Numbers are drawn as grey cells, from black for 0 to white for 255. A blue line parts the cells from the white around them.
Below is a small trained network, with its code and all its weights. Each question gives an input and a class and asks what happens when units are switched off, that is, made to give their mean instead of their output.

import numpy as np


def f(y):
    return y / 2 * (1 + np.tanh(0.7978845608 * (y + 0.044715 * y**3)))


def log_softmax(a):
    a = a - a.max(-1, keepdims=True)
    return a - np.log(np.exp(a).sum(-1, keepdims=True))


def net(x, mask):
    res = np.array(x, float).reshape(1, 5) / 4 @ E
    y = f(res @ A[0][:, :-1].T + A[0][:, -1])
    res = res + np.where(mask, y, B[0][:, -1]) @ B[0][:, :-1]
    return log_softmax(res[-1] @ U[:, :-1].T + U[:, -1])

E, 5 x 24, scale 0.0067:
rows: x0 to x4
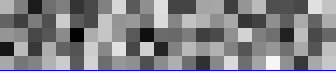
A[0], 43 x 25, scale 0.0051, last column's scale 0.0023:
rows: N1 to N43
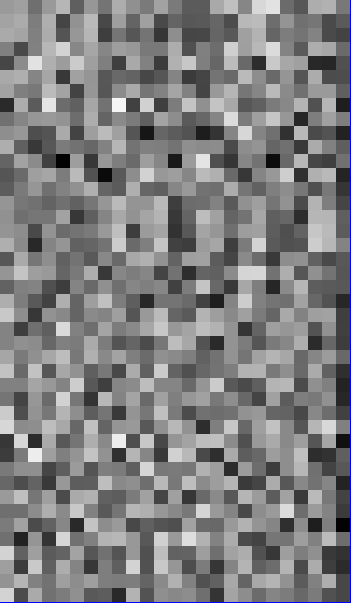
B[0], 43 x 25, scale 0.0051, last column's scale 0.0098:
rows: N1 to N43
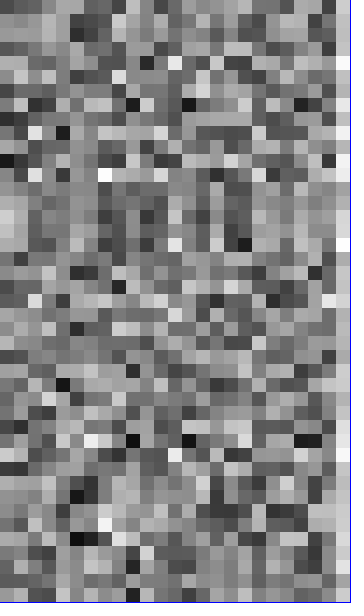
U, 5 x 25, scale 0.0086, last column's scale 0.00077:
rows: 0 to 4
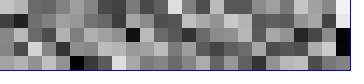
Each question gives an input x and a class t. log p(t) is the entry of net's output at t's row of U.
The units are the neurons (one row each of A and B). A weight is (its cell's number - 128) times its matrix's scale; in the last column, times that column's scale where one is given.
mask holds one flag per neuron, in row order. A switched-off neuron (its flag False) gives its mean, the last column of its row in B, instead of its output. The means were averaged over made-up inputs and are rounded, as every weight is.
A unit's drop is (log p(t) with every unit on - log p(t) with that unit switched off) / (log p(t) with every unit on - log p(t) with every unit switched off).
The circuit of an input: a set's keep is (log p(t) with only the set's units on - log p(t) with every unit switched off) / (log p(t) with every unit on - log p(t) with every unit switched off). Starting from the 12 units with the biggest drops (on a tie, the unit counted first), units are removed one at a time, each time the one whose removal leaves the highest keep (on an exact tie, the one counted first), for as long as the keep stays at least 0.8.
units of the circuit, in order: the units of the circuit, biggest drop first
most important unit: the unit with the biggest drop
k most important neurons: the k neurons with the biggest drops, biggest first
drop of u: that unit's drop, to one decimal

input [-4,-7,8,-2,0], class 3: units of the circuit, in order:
(N10)
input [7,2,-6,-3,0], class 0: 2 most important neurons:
(N18 N16)
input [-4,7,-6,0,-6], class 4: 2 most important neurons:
(N39 N24)
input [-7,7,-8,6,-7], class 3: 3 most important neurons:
(N13 N37 N28)
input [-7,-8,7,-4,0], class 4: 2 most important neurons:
(N6 N3)
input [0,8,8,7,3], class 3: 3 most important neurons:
(N38 N10 N22)
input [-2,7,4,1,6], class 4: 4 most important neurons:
(N39 N35 N12 N24)
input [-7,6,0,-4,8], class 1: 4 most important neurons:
(N31 N4 N9 N18)
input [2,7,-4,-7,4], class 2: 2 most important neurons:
(N41 N27)
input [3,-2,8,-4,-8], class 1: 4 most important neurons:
(N12 N21 N13 N34)
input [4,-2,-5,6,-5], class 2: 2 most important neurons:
(N32 N8)
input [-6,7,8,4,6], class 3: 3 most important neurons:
(N10 N38 N22)
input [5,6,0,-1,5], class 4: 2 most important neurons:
(N39 N35)
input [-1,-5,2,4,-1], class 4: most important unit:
N2
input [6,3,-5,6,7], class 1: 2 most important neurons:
(N31 N1)
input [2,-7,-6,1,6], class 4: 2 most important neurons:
(N36 N20)
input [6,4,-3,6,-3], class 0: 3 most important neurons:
(N18 N16 N17)
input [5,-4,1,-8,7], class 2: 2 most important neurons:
(N27 N41)
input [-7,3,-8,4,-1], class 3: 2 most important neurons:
(N13 N37)
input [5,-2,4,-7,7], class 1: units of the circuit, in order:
(N31)
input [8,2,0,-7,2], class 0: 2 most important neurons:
(N18 N16)
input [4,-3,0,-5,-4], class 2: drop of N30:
0.2
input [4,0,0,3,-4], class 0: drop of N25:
-0.1
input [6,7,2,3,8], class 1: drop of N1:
0.3
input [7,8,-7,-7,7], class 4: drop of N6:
-0.1
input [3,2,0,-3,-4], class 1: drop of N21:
0.1
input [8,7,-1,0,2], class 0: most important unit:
N18
